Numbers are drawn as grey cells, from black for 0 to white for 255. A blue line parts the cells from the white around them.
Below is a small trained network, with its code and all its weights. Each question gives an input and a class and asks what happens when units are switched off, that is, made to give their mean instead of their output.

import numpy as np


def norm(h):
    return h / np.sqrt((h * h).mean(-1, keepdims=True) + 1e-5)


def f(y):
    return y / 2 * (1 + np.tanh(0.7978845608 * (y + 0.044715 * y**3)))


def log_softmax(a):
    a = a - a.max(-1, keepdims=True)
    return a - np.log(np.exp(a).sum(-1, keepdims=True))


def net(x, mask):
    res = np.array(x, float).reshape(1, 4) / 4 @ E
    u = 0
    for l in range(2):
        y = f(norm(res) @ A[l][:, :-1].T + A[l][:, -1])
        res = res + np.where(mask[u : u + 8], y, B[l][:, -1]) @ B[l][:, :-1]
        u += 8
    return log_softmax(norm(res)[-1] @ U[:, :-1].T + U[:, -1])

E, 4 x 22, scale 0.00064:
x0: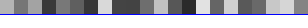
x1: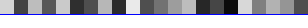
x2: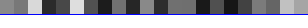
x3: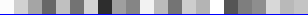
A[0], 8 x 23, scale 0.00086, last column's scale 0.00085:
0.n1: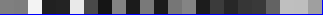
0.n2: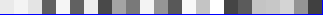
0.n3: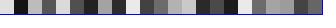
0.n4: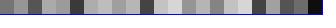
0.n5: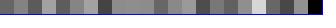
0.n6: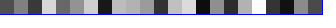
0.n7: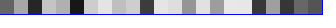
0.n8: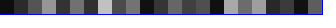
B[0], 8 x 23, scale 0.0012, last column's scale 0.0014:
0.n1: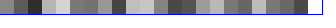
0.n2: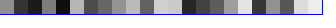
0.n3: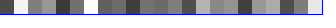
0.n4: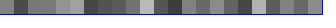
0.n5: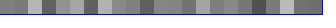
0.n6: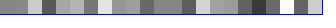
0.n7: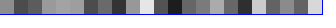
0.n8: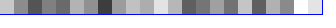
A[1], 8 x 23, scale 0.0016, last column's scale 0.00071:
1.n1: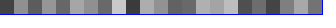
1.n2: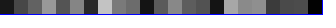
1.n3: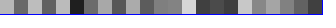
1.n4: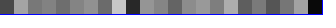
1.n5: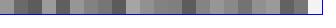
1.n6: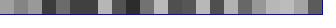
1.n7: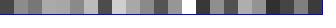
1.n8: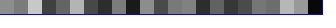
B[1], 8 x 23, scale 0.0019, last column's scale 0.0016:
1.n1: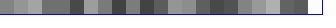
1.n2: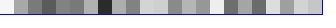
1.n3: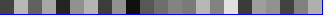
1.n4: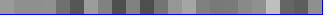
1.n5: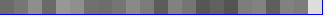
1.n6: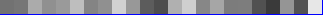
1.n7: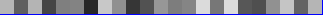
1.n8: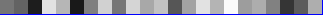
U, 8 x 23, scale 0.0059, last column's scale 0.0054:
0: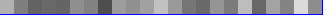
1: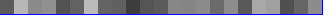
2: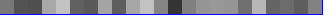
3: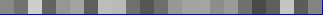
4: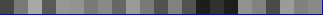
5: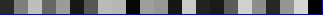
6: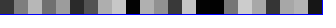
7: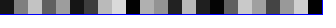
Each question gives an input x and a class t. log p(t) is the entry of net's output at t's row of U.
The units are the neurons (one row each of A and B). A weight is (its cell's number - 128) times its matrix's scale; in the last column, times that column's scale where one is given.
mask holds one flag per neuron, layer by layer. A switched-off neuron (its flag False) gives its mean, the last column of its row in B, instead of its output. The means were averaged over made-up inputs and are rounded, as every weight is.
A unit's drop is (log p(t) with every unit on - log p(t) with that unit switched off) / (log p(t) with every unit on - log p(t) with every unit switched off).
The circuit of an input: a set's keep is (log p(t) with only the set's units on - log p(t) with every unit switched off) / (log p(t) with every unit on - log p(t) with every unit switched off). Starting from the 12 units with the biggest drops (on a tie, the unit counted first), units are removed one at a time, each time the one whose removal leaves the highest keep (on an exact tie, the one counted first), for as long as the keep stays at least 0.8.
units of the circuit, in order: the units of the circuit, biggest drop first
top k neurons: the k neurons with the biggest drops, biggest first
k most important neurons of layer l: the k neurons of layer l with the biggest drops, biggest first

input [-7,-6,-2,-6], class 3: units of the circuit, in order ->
(1.n7; 0.n6)
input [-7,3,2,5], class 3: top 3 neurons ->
(1.n7; 0.n8; 1.n2)
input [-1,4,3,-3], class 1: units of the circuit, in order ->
(1.n3)
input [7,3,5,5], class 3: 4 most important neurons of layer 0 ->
(0.n8; 0.n7; 0.n4; 0.n2)
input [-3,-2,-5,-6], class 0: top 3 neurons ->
(1.n2; 0.n1; 1.n8)
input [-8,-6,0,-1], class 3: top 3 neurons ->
(1.n7; 0.n3; 1.n3)
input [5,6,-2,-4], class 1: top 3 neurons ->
(1.n3; 0.n2; 0.n6)
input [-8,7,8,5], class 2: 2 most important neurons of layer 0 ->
(0.n1; 0.n8)
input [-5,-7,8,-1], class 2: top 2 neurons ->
(1.n8; 0.n3)
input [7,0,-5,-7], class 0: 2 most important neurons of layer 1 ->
(1.n2; 1.n7)
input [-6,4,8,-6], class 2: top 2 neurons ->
(1.n8; 0.n2)
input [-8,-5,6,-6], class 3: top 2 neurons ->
(1.n7; 0.n2)
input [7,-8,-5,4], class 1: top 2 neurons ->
(1.n1; 0.n6)
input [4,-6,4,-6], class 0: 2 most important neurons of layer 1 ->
(1.n2; 1.n3)
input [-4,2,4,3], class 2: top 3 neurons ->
(1.n8; 0.n8; 1.n6)
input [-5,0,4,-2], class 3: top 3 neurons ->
(1.n7; 0.n7; 0.n4)
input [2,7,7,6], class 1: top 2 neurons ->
(1.n3; 0.n8)
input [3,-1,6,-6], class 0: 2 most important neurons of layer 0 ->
(0.n7; 0.n4)
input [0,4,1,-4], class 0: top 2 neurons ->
(1.n1; 1.n2)
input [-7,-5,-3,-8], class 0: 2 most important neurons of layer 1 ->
(1.n2; 1.n6)
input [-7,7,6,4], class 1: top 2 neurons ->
(1.n3; 1.n6)
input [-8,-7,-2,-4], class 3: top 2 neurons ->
(1.n7; 0.n3)
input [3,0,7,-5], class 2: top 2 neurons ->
(1.n8; 0.n2)
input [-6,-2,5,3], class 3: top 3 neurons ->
(1.n7; 0.n7; 0.n4)
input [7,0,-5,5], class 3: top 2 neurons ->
(1.n6; 0.n1)
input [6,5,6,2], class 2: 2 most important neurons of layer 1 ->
(1.n8; 1.n1)
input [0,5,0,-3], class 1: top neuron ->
(0.n2)
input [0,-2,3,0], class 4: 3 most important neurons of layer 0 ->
(0.n1; 0.n7; 0.n4)
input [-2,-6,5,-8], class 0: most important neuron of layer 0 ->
(0.n3)
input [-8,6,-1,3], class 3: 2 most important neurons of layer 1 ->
(1.n7; 1.n1)
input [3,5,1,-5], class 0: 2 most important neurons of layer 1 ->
(1.n2; 1.n1)
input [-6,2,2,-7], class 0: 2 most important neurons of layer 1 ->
(1.n2; 1.n6)
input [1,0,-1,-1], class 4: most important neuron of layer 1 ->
(1.n2)
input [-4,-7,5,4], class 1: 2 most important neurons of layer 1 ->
(1.n1; 1.n2)
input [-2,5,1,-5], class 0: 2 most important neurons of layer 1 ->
(1.n2; 1.n1)
